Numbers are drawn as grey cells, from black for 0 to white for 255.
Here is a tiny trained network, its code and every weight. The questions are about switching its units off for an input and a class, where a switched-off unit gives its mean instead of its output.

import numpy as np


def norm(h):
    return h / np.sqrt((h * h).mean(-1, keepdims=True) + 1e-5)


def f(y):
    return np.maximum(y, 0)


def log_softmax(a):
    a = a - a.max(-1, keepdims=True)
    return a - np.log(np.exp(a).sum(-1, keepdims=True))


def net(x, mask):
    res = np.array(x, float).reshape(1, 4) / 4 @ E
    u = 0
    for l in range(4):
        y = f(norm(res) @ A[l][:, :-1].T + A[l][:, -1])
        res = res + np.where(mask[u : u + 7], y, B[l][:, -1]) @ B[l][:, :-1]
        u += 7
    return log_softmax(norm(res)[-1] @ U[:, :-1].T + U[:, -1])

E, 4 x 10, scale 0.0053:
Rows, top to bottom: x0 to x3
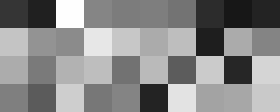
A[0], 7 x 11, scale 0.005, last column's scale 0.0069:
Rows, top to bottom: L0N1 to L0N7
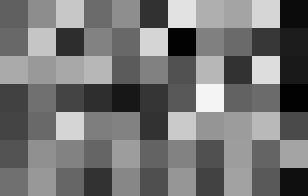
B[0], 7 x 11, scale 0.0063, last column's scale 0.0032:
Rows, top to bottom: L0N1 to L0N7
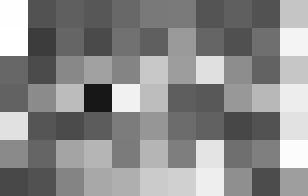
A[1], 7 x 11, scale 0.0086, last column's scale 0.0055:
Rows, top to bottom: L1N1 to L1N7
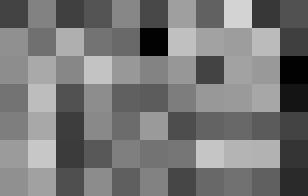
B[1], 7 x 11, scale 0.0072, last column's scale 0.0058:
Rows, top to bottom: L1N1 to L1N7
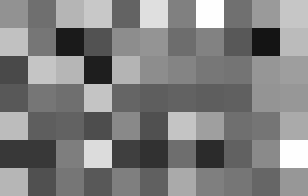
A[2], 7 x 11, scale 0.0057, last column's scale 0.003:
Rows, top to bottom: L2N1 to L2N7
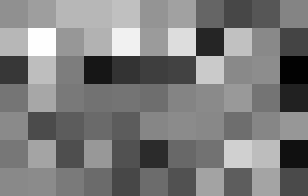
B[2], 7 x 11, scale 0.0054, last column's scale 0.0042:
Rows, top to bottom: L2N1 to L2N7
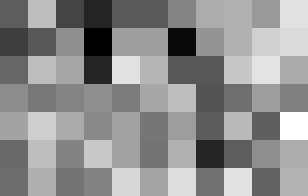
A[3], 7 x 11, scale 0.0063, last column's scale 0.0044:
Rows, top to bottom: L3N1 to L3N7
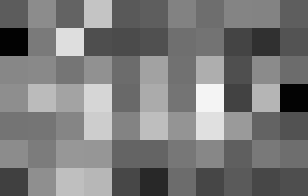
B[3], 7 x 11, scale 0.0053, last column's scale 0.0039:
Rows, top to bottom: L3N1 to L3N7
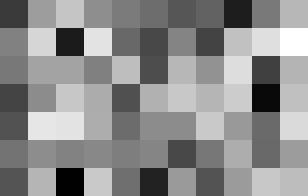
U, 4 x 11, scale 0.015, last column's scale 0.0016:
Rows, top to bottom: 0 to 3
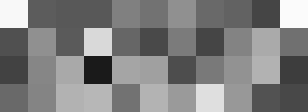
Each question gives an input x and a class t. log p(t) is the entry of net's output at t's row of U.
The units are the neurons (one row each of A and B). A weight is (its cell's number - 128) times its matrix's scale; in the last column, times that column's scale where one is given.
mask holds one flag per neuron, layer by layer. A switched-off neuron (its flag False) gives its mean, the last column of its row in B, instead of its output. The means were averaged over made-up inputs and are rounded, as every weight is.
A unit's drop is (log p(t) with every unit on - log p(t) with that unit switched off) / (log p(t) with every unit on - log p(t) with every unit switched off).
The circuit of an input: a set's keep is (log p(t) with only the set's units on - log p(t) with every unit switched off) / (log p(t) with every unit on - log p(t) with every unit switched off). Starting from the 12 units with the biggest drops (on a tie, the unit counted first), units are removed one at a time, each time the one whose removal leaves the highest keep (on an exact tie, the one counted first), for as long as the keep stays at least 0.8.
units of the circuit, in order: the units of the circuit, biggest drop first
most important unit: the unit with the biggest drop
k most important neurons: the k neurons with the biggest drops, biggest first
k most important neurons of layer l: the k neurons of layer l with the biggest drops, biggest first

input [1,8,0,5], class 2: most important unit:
L2N2
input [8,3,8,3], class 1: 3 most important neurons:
L1N1; L3N2; L0N6
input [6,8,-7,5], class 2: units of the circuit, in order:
L1N6; L2N2
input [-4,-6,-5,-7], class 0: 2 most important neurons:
L0N2; L1N5
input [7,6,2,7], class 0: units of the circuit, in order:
L1N6; L0N5
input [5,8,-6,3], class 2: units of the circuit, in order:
L1N6; L2N2
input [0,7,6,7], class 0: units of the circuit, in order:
L0N1; L1N2
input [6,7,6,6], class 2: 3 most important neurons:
L1N6; L0N2; L1N1
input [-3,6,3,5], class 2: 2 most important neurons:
L2N2; L1N3
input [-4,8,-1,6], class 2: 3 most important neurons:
L2N2; L1N3; L0N2
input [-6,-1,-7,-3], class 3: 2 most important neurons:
L1N1; L0N7
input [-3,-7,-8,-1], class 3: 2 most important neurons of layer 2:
L2N2; L2N1
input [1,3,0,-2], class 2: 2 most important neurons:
L1N6; L0N5
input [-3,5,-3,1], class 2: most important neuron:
L1N3
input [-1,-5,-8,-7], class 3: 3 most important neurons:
L1N1; L0N7; L0N5
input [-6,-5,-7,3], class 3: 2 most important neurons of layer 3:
L3N5; L3N2
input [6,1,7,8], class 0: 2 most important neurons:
L1N6; L1N1
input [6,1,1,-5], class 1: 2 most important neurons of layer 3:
L3N2; L3N7
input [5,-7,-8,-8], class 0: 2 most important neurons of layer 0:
L0N2; L0N3
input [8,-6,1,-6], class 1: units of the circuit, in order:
L3N2
